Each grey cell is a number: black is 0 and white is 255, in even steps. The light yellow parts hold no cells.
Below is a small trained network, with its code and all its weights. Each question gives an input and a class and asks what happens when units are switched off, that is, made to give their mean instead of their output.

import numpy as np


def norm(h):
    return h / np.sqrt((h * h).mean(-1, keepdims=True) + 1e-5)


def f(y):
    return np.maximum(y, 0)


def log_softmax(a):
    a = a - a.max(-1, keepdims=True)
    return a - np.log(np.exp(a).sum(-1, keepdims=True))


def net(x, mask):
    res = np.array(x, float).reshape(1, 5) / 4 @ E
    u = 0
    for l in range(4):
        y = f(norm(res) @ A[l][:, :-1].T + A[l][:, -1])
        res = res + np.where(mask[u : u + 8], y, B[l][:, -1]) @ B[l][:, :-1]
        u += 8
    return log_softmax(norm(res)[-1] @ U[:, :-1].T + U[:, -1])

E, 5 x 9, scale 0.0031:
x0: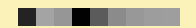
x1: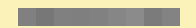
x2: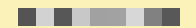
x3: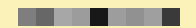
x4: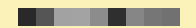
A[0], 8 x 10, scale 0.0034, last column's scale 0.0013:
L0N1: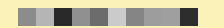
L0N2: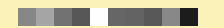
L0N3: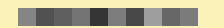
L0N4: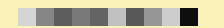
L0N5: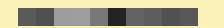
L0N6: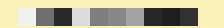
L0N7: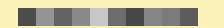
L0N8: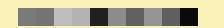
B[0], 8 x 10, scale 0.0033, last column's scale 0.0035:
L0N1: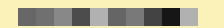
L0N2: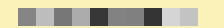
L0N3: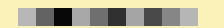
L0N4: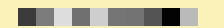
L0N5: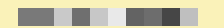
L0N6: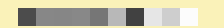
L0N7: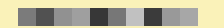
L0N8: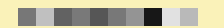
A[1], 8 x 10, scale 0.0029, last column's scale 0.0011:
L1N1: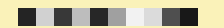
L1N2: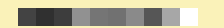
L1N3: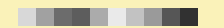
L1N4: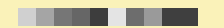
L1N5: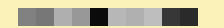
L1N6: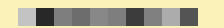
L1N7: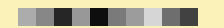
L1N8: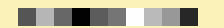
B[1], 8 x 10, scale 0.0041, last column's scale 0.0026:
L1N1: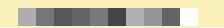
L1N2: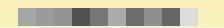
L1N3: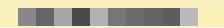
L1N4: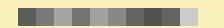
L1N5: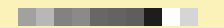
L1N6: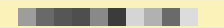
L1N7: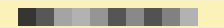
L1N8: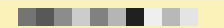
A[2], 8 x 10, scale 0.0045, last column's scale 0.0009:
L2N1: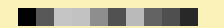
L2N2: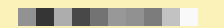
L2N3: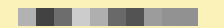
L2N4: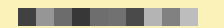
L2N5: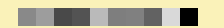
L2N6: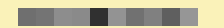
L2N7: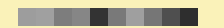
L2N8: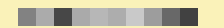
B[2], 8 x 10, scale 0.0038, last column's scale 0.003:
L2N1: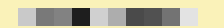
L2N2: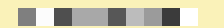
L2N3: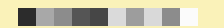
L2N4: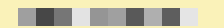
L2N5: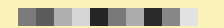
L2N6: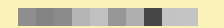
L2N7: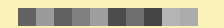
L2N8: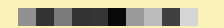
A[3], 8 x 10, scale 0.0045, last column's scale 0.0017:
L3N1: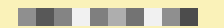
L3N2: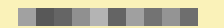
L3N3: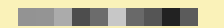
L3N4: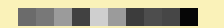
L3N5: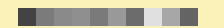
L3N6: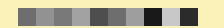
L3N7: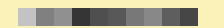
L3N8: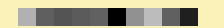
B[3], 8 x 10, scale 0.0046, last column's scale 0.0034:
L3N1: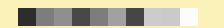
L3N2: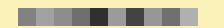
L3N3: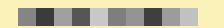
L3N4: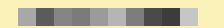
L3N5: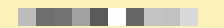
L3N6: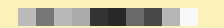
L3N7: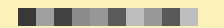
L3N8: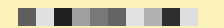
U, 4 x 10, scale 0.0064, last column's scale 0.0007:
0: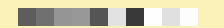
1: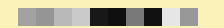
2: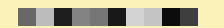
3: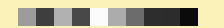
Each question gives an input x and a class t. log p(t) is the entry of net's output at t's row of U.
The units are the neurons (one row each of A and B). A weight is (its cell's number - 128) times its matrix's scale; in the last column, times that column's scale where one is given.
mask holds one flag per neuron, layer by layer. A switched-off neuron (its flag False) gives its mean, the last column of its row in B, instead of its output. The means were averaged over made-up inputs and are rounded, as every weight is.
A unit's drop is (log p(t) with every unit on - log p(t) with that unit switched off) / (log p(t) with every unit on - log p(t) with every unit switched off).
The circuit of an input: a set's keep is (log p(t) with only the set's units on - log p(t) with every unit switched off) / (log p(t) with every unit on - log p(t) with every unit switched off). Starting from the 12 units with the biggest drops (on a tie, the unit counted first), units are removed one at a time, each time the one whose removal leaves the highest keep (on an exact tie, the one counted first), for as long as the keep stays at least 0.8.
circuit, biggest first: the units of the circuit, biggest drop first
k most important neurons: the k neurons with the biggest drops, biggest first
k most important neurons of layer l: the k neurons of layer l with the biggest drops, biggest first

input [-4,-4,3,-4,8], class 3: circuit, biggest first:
L2N1
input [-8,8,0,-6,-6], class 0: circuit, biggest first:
L0N6, L2N3
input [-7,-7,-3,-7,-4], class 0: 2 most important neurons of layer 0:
L0N6, L0N8
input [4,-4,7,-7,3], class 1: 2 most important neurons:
L0N2, L2N5
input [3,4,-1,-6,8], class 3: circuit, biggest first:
L2N1, L3N4
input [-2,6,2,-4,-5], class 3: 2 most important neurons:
L0N4, L0N1
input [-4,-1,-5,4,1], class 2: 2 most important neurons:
L1N6, L1N8
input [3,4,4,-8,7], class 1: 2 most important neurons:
L0N2, L2N5
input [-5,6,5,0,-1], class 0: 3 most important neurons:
L0N6, L2N3, L1N6
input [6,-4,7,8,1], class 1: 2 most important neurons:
L1N5, L0N6
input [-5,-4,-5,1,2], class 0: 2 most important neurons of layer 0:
L0N5, L0N6
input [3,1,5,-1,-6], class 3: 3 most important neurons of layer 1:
L1N3, L1N6, L1N4
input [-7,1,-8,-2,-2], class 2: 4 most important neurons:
L1N6, L1N8, L3N8, L2N4
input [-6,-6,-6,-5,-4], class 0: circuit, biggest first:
L2N3
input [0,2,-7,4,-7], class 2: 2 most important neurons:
L1N6, L0N3
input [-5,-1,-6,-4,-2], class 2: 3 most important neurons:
L1N6, L1N8, L2N4
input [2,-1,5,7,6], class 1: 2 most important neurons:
L1N5, L0N4
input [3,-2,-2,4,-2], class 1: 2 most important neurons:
L0N6, L0N3
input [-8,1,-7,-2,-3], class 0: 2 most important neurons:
L2N3, L0N6
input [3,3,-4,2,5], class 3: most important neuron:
L0N5
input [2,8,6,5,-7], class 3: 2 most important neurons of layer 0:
L0N1, L0N3
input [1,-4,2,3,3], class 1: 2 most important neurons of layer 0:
L0N4, L0N1
